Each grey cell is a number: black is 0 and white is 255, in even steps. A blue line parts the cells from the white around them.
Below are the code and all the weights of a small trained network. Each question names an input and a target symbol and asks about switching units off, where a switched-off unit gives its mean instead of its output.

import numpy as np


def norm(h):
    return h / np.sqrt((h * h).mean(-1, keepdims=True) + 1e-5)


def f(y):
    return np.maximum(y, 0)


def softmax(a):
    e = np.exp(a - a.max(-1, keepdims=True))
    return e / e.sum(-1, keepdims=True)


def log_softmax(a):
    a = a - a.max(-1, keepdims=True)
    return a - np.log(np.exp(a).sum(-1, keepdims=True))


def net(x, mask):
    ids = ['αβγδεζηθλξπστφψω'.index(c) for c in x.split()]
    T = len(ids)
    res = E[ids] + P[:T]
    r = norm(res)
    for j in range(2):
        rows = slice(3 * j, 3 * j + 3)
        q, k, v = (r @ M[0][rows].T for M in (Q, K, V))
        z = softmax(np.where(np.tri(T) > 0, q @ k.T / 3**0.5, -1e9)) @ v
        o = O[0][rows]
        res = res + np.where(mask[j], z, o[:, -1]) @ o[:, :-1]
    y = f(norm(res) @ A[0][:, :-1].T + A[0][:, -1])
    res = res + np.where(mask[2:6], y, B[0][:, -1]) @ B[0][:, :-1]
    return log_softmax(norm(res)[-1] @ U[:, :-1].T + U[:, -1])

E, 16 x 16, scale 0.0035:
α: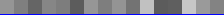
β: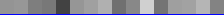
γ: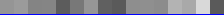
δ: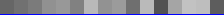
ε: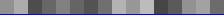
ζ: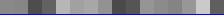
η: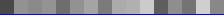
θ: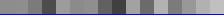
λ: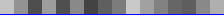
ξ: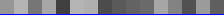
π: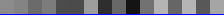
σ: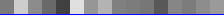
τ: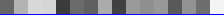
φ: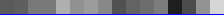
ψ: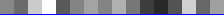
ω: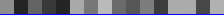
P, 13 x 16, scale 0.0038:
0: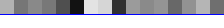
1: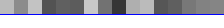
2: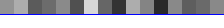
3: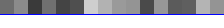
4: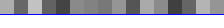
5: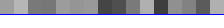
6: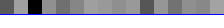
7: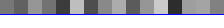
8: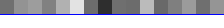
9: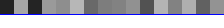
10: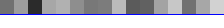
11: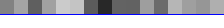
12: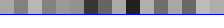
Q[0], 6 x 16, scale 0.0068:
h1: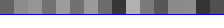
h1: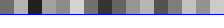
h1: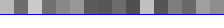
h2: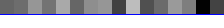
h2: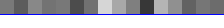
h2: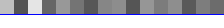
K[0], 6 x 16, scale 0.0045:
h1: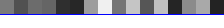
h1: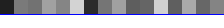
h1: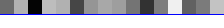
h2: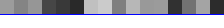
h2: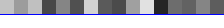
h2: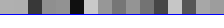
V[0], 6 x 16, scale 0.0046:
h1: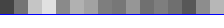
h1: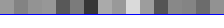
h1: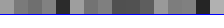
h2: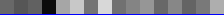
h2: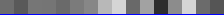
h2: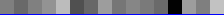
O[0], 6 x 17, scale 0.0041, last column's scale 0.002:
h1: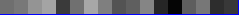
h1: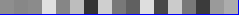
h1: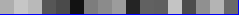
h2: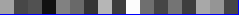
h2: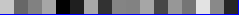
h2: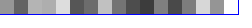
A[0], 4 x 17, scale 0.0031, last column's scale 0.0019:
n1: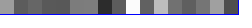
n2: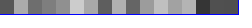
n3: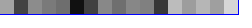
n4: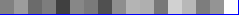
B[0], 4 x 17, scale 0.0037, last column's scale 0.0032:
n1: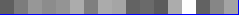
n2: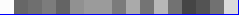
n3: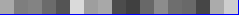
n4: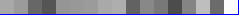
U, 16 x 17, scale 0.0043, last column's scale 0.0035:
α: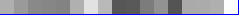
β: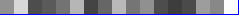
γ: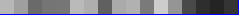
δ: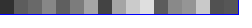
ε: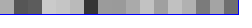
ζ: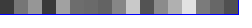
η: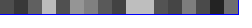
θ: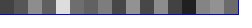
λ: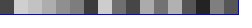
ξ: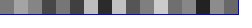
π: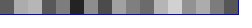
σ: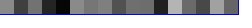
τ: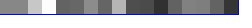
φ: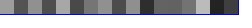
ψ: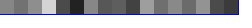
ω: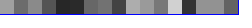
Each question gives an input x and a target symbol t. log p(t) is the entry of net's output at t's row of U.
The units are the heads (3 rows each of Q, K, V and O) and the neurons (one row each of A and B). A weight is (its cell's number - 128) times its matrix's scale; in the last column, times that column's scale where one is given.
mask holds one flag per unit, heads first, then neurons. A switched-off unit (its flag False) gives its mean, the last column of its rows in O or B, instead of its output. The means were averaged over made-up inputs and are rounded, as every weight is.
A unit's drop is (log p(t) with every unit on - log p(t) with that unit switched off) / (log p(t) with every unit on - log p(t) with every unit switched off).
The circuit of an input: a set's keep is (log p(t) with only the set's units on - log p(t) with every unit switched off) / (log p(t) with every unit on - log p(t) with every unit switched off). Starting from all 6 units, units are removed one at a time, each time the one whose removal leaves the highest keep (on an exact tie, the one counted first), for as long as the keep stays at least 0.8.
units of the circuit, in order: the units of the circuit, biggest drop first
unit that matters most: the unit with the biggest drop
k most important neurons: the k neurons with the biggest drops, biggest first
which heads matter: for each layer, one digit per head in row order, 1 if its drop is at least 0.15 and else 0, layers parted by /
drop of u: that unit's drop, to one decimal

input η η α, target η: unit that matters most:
h1
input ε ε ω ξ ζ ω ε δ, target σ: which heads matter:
01
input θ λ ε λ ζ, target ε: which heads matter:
10
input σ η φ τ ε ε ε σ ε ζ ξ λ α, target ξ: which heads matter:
11
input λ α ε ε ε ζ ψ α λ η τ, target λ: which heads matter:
11
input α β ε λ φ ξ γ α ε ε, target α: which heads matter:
01
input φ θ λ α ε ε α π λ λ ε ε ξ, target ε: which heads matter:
10
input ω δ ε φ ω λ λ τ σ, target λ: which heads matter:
11
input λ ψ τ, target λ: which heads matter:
10
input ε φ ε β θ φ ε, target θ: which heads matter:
01
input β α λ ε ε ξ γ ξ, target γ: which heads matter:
01
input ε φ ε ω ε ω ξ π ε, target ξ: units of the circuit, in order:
h1; h2
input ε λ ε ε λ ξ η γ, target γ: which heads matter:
01
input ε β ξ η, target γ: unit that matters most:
h2
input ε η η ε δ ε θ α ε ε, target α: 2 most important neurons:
n3; n4
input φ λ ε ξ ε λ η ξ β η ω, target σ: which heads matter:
11
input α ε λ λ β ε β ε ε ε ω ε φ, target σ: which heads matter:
01
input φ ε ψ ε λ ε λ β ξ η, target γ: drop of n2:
0.6
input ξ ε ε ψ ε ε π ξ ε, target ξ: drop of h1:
0.5
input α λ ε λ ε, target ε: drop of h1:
0.9
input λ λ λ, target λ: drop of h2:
0.3
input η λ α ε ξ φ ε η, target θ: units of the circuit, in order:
h2
